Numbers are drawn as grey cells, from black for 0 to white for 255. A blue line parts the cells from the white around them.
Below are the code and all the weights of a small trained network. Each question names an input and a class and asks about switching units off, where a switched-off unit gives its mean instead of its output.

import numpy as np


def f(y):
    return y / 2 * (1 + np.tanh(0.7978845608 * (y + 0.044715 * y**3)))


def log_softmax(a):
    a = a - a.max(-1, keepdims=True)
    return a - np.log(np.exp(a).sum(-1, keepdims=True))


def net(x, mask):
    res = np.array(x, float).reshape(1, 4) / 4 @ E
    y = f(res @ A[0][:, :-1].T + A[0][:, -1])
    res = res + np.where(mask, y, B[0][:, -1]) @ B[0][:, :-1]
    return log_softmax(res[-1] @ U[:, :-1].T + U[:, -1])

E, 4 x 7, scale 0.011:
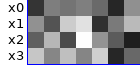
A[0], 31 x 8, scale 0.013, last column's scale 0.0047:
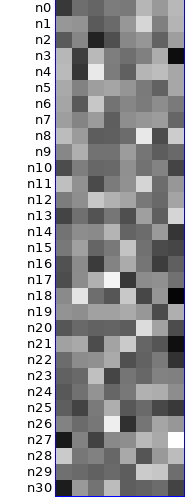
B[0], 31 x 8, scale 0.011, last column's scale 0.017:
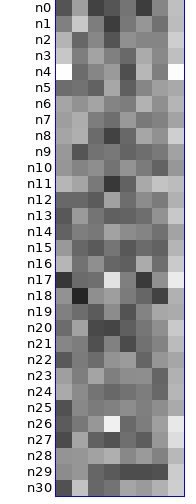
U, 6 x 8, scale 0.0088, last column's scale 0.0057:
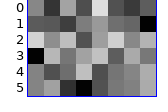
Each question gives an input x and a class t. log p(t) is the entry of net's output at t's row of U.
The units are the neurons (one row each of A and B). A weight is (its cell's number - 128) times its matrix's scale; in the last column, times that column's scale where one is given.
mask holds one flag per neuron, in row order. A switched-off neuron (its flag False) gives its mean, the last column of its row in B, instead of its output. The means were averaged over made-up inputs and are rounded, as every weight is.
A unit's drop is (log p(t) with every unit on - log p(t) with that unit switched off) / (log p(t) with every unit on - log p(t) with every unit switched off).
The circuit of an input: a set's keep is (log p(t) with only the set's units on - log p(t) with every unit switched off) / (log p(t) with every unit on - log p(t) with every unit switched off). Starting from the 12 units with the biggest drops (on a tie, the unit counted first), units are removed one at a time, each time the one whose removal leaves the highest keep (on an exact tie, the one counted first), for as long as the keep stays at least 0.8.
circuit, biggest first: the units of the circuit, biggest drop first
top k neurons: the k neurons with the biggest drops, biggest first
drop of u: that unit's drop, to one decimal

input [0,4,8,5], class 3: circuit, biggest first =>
[n4, n30]
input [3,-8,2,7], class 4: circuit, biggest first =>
[n18]
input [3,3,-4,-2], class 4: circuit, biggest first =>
[n8, n1]
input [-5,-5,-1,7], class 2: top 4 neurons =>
[n28, n27, n0, n20]
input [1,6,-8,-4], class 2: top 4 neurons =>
[n4, n3, n6, n23]
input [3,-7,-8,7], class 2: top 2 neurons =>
[n28, n17]
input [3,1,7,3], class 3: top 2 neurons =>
[n4, n30]
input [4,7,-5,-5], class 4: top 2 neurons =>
[n26, n17]
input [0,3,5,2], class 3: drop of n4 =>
0.2
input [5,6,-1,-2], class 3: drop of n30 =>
0.1
